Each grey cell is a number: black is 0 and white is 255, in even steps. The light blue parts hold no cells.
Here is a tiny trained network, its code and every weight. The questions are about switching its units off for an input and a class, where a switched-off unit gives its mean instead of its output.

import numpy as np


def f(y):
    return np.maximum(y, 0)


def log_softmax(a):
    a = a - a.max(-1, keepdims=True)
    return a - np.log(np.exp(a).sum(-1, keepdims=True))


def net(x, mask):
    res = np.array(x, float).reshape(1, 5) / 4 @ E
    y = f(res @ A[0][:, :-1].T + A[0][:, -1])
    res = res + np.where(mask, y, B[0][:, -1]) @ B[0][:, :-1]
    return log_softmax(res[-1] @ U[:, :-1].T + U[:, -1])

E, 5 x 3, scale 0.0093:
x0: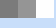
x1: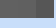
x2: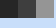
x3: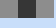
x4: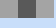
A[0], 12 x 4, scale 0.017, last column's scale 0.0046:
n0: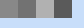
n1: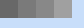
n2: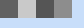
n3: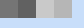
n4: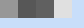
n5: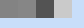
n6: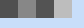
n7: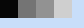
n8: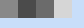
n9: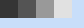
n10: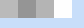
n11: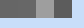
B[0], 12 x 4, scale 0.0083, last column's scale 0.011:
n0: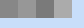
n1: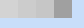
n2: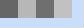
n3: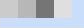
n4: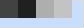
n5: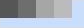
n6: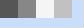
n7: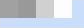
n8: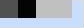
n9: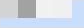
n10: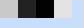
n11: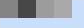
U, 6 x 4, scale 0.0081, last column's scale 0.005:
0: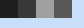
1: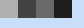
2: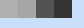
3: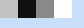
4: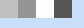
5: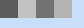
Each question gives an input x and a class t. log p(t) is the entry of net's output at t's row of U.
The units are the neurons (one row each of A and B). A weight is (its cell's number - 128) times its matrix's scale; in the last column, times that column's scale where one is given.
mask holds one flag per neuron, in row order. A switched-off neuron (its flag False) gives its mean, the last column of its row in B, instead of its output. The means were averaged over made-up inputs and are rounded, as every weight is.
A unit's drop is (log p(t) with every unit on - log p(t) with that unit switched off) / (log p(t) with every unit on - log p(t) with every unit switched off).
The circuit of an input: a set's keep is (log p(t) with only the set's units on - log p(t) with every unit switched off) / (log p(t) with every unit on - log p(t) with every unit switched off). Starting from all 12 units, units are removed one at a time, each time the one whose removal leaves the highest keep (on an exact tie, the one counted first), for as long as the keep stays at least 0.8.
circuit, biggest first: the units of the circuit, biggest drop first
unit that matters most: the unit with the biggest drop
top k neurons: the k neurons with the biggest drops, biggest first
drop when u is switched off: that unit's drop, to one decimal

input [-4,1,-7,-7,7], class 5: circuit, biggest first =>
[n2 n9]
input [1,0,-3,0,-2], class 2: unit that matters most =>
n8
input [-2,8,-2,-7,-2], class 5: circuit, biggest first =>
[n2 n9]
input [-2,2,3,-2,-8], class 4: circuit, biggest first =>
[n7 n6]
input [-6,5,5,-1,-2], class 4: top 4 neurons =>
[n9 n7 n6 n10]
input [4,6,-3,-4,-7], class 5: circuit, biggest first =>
[n9 n2 n8]
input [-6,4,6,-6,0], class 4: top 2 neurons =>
[n7 n9]
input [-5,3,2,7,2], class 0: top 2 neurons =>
[n10 n4]
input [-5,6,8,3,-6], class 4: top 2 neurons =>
[n9 n7]
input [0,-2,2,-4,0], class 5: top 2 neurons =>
[n9 n8]
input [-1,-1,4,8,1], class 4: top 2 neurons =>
[n10 n9]
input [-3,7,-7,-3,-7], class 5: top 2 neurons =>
[n2 n8]
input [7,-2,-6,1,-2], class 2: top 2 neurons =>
[n8 n4]
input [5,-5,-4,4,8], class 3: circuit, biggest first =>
[n10]
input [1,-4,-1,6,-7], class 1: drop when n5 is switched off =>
0.0
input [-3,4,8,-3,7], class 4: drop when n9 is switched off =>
0.1
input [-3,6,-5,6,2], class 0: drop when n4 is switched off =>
0.1
